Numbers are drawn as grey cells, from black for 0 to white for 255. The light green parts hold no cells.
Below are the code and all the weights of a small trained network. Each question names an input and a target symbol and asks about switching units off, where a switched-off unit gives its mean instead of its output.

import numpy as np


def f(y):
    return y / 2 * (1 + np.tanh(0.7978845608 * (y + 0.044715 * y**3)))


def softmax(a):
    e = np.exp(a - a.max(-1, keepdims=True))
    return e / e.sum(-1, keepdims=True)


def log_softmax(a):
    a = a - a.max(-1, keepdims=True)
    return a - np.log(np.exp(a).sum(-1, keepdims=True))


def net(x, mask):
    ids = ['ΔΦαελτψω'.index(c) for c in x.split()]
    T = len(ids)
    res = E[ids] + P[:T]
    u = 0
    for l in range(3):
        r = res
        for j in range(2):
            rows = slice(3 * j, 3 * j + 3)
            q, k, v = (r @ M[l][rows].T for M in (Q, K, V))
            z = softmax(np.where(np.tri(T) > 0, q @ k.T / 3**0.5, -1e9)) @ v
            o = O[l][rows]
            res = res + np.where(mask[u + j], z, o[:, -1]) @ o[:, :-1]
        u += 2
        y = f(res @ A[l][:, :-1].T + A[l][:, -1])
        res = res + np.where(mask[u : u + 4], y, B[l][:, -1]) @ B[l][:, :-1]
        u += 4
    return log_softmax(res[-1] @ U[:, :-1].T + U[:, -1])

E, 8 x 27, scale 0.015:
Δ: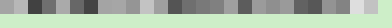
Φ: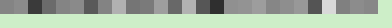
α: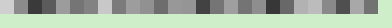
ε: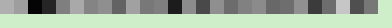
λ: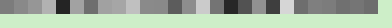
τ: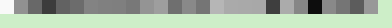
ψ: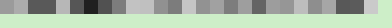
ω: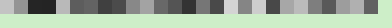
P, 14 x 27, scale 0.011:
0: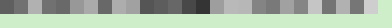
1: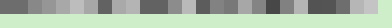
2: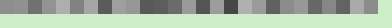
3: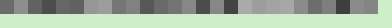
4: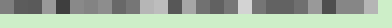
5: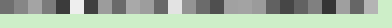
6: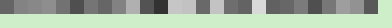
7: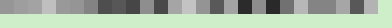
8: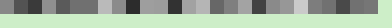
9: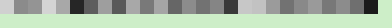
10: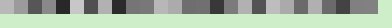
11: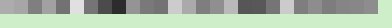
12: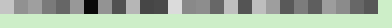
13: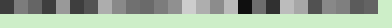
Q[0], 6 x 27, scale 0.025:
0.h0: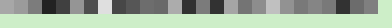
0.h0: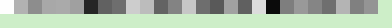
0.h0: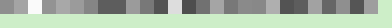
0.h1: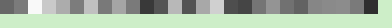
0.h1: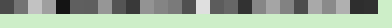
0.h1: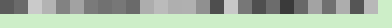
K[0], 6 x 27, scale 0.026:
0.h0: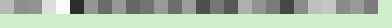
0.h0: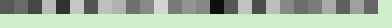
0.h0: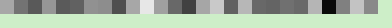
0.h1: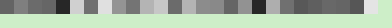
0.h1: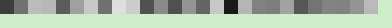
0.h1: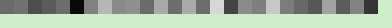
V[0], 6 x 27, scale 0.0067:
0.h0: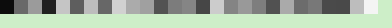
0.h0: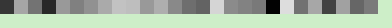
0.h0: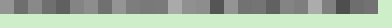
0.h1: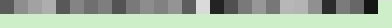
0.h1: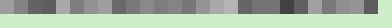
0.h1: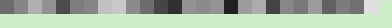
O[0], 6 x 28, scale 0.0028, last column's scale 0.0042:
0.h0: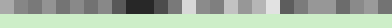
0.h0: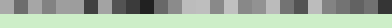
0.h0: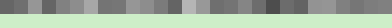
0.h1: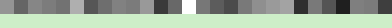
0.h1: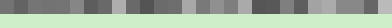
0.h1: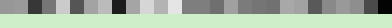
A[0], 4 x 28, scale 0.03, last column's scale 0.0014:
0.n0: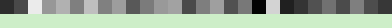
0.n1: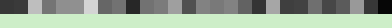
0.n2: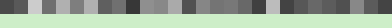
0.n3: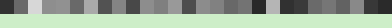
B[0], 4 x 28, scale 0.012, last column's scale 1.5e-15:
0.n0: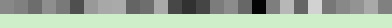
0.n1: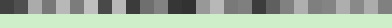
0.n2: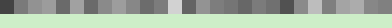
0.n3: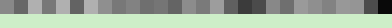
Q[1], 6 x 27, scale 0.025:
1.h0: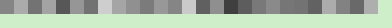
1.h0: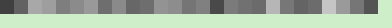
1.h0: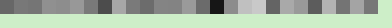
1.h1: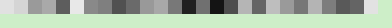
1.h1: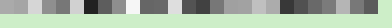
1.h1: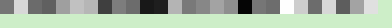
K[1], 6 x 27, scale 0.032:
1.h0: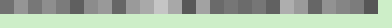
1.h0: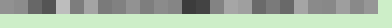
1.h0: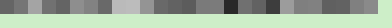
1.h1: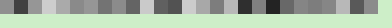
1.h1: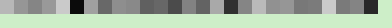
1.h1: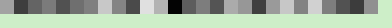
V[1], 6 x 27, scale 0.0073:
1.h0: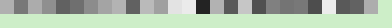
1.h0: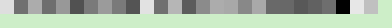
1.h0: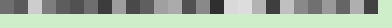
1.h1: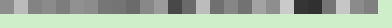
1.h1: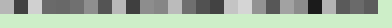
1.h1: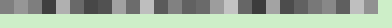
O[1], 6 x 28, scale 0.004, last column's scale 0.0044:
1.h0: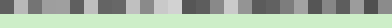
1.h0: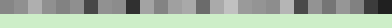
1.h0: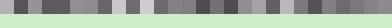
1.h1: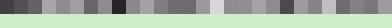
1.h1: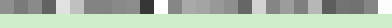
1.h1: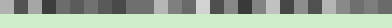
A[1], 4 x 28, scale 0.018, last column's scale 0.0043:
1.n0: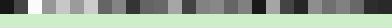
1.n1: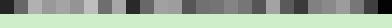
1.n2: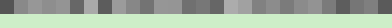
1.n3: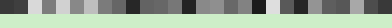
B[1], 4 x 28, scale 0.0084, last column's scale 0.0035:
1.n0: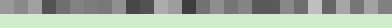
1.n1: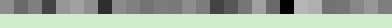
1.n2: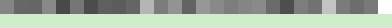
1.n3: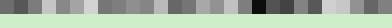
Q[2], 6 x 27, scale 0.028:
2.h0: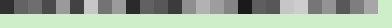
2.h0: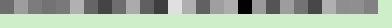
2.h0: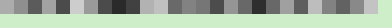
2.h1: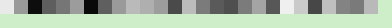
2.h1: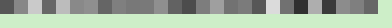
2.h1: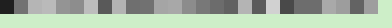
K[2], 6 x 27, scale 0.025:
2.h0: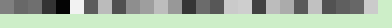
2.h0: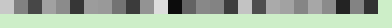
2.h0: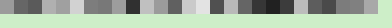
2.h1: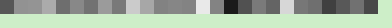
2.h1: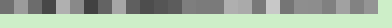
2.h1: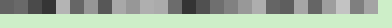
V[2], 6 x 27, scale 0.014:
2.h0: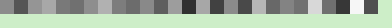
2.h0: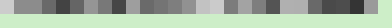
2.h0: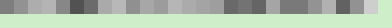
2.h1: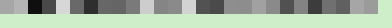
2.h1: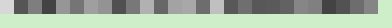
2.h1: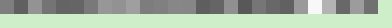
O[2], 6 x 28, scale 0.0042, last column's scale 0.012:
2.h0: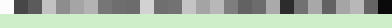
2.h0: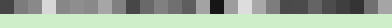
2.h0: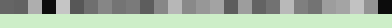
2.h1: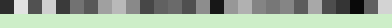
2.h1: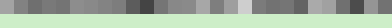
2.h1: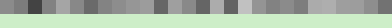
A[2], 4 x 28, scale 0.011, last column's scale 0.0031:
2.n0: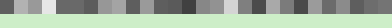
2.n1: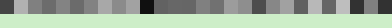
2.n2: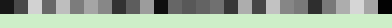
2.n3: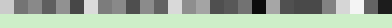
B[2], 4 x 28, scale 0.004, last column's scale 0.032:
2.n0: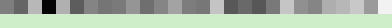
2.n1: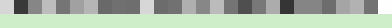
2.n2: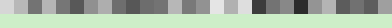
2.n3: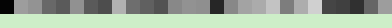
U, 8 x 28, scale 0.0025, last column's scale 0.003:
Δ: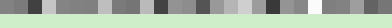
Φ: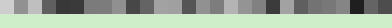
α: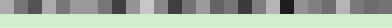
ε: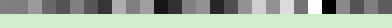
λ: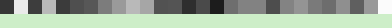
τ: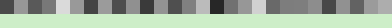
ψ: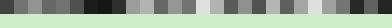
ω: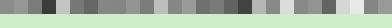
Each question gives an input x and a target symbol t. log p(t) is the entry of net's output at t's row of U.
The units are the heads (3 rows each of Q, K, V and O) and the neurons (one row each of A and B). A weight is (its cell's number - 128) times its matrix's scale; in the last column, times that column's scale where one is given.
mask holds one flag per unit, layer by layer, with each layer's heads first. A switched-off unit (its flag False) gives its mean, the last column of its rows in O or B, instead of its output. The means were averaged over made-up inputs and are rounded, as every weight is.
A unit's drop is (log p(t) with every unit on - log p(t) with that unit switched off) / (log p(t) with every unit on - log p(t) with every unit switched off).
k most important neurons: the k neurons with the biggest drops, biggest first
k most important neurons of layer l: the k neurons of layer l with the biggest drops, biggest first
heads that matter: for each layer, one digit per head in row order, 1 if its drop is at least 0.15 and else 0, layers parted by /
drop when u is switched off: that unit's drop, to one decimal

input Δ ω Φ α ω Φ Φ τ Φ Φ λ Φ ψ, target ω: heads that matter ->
00 / 01 / 01
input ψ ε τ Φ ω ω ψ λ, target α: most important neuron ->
[2.n0]
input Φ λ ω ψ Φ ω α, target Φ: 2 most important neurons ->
[2.n2, 2.n1]
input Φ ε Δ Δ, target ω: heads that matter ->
00 / 10 / 00
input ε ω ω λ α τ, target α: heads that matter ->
00 / 00 / 11
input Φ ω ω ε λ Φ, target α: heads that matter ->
00 / 00 / 11
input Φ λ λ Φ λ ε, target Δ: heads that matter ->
00 / 01 / 10
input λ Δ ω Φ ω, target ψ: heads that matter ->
00 / 01 / 11
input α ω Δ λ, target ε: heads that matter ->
00 / 01 / 11
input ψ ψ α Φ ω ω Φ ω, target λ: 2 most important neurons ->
[2.n1, 1.n2]
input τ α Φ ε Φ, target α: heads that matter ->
10 / 10 / 01
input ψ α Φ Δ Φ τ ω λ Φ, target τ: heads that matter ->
00 / 01 / 11
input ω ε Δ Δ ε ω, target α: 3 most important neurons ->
[2.n1, 2.n3, 1.n2]
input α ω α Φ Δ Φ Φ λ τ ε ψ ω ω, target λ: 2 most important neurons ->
[2.n1, 2.n0]
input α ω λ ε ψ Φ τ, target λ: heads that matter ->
00 / 01 / 10
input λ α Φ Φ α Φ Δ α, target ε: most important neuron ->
[2.n3]
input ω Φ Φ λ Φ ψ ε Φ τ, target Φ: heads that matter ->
00 / 00 / 11
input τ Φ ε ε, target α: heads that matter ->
00 / 00 / 01
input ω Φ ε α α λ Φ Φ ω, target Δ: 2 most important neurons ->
[2.n2, 2.n0]
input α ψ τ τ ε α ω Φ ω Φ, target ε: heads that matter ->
10 / 10 / 00
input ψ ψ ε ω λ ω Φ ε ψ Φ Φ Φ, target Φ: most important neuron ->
[2.n2]
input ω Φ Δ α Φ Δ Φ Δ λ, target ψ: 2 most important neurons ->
[2.n3, 2.n2]
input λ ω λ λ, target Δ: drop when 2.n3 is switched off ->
0.1
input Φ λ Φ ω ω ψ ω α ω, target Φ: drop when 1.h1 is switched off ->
0.1
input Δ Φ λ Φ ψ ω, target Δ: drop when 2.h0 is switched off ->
0.2
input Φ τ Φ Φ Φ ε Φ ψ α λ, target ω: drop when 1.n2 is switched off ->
0.0
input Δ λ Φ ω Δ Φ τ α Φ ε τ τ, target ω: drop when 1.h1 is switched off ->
0.2
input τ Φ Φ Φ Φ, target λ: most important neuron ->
[1.n2]
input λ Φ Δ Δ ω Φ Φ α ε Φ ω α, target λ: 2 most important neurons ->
[2.n1, 2.n0]
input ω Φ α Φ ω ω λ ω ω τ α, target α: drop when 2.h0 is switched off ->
0.7
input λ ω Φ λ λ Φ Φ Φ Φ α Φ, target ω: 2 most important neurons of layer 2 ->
[2.n3, 2.n2]
